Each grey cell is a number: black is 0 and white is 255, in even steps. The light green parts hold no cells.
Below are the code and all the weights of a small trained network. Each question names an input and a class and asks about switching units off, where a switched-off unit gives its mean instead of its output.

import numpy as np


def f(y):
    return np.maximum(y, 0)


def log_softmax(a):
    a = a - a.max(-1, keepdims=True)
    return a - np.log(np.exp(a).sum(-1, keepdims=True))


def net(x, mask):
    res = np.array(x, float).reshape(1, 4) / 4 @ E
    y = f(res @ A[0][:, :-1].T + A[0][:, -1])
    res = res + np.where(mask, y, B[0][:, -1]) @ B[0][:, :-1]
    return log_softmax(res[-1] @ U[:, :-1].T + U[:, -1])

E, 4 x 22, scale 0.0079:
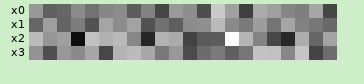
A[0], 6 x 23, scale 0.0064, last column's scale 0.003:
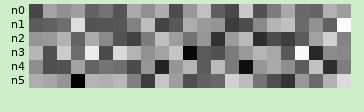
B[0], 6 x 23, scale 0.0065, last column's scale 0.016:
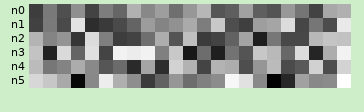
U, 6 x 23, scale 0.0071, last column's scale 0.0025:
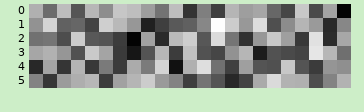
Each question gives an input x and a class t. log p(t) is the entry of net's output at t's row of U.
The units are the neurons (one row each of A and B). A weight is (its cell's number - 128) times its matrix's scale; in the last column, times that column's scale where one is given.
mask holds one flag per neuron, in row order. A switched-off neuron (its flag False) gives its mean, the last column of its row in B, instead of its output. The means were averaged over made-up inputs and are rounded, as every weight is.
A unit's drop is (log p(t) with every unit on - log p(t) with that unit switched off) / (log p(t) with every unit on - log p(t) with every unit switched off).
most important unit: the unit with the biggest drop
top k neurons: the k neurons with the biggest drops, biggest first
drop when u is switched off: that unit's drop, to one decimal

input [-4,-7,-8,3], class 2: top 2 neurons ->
(n1 n3)
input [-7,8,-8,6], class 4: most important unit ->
n0
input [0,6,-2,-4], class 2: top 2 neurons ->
(n5 n3)
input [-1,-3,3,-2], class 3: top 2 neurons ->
(n2 n3)
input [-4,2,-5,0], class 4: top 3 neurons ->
(n0 n4 n3)
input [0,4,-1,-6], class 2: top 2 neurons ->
(n5 n3)
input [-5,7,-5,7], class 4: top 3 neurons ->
(n3 n4 n0)
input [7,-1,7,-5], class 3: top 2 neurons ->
(n3 n2)
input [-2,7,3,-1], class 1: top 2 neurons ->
(n3 n2)
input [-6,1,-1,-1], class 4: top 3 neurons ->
(n5 n0 n3)
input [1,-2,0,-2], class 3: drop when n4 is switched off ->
0.4
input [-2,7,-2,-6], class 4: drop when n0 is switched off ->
0.1
